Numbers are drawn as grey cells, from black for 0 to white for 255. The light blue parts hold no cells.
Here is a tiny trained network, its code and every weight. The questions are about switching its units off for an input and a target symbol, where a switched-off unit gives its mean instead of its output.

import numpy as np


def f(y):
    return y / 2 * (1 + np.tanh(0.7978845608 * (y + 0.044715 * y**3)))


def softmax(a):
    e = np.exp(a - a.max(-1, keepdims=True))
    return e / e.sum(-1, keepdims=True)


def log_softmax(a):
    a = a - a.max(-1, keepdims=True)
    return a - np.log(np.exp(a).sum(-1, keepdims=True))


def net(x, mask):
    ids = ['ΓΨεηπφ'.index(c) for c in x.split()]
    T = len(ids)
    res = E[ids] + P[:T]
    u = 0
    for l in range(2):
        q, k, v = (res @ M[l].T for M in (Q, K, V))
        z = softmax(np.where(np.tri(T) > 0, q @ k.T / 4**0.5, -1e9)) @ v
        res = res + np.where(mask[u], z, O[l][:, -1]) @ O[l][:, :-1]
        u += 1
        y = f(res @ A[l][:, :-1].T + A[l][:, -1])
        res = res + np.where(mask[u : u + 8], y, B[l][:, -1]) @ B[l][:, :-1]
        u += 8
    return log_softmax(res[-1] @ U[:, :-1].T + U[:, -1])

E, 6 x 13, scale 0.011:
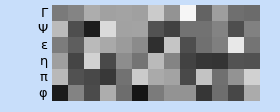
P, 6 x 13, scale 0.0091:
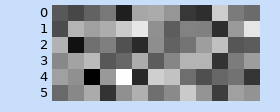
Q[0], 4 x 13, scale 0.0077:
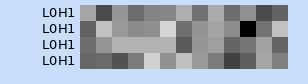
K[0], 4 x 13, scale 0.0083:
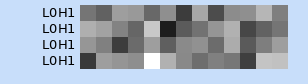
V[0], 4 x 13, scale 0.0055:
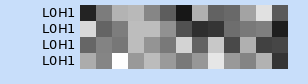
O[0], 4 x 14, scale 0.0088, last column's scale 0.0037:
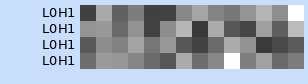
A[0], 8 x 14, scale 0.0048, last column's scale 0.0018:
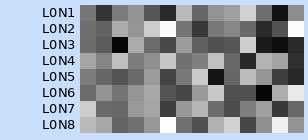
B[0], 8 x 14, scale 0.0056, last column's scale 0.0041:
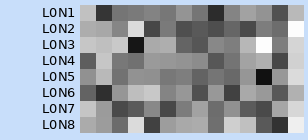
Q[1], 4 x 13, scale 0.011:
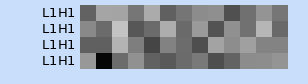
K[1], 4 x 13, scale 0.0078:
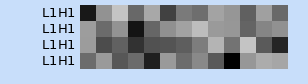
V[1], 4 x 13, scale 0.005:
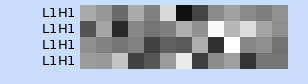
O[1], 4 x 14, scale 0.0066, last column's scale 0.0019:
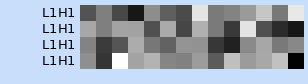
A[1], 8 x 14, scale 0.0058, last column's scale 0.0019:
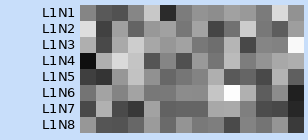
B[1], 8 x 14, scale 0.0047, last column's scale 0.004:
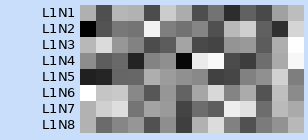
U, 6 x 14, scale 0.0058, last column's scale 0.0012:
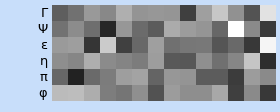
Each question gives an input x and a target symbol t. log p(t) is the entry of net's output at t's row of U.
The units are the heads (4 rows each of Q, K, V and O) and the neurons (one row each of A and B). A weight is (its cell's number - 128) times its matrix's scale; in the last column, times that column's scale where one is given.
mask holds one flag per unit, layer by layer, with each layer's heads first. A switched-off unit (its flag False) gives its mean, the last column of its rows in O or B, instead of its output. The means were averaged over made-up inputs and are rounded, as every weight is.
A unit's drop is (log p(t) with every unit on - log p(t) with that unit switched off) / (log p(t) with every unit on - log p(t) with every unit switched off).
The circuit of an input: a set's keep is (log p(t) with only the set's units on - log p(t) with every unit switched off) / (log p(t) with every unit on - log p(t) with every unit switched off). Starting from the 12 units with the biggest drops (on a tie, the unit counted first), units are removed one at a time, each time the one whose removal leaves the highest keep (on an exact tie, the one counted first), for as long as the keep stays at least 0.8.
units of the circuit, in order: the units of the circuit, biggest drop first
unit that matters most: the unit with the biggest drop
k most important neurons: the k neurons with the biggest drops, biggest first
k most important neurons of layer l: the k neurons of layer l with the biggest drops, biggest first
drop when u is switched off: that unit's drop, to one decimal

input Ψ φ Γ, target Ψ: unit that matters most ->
L1H1
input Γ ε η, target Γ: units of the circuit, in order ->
[L1N2 L0N1 L0H1]
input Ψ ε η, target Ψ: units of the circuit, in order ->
[L1H1 L0H1 L0N2]
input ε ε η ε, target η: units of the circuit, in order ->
[L1H1 L0H1]
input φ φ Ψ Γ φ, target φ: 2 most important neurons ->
[L1N7 L0N3]
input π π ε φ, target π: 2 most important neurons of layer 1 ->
[L1N5 L1N3]
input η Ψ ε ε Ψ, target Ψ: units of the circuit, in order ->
[L1H1 L0H1]
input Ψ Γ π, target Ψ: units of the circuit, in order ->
[L1H1 L0H1 L0N3]
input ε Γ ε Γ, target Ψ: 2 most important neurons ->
[L0N2 L1N4]
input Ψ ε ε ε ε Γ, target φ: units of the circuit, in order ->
[L1H1 L0H1 L1N6]
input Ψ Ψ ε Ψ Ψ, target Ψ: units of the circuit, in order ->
[L1H1 L0N3]
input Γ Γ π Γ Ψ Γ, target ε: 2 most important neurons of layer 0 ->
[L0N2 L0N8]
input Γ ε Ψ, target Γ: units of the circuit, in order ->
[L0N3 L1N2 L0H1]
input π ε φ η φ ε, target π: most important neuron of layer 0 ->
[L0N3]
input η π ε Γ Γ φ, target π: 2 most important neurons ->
[L1N5 L0N3]
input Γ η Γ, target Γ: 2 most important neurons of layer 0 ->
[L0N1 L0N3]
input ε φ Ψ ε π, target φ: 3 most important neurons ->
[L1N7 L0N6 L0N5]
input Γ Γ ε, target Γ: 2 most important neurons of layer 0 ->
[L0N1 L0N3]
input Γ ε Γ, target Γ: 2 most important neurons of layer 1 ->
[L1N2 L1N4]
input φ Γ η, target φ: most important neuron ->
[L1N7]
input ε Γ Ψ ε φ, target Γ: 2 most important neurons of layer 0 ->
[L0N3 L0N1]
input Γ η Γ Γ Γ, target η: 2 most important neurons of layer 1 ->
[L1N3 L1N1]
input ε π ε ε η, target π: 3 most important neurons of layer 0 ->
[L0N8 L0N2 L0N7]
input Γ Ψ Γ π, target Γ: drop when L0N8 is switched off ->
0.5
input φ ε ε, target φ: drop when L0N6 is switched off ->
0.2
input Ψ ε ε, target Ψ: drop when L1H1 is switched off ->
1.2
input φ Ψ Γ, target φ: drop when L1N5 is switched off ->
0.0
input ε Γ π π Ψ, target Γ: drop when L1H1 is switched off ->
0.2
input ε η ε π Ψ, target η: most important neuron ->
[L1N1]
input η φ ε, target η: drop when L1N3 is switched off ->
0.1
